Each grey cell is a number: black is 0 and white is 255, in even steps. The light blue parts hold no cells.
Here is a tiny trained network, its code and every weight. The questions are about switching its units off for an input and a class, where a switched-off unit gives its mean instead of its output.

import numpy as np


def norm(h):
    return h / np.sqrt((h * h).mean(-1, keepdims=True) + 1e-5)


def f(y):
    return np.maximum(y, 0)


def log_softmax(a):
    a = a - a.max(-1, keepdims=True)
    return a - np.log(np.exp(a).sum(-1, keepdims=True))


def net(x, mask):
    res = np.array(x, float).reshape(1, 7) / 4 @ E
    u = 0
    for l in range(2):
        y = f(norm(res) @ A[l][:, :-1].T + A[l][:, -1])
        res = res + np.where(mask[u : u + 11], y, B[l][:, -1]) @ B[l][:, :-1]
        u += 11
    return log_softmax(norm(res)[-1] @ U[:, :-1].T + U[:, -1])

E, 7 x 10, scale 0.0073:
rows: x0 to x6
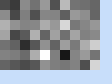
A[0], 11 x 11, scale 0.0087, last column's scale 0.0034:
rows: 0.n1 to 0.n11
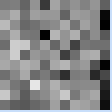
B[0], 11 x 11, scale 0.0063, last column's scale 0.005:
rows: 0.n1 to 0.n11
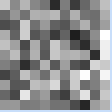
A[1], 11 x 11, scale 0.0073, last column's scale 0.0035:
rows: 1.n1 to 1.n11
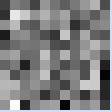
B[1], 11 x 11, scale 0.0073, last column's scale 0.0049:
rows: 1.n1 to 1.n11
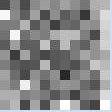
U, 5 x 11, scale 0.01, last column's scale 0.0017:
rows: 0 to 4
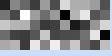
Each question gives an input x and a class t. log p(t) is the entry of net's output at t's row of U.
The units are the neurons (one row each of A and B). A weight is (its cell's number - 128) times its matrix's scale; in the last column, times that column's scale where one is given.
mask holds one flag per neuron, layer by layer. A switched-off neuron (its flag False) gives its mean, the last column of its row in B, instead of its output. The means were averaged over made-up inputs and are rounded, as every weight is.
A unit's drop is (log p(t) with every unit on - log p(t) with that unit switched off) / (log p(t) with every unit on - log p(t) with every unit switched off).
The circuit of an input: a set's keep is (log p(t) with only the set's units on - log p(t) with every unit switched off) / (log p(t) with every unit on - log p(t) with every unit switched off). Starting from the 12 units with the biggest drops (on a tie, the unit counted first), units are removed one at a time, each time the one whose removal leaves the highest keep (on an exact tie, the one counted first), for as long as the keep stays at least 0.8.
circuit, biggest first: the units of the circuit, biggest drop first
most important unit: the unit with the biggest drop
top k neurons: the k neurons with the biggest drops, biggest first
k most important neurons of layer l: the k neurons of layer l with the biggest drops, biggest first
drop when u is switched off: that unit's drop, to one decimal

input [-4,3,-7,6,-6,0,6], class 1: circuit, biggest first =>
0.n8, 0.n5
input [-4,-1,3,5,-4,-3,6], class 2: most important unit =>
0.n4
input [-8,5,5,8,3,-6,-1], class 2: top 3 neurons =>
0.n4, 0.n1, 0.n8
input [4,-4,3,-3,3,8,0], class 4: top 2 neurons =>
0.n4, 1.n11
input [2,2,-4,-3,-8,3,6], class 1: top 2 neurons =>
0.n8, 1.n11
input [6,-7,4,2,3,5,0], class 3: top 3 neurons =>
0.n6, 0.n8, 1.n11
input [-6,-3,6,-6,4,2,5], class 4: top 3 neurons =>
0.n6, 0.n4, 1.n11
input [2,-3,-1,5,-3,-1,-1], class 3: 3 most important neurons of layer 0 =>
0.n7, 0.n9, 0.n6
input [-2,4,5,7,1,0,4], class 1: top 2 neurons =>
0.n10, 0.n7
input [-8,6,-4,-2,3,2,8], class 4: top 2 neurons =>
1.n11, 0.n6
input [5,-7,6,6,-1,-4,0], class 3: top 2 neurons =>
0.n9, 0.n7
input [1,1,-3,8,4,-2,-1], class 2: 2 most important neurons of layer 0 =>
0.n1, 0.n7
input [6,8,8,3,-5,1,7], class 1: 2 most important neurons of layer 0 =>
0.n7, 0.n5
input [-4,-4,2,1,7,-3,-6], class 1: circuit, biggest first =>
0.n10
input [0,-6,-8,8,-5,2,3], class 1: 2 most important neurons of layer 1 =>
1.n4, 1.n2
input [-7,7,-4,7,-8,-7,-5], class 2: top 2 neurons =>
0.n4, 0.n7
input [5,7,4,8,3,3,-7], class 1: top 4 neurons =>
1.n11, 0.n5, 0.n6, 1.n4
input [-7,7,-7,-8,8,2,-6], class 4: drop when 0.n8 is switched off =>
-0.1
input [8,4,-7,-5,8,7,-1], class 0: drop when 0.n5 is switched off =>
0.2
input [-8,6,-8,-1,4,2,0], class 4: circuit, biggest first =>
1.n11
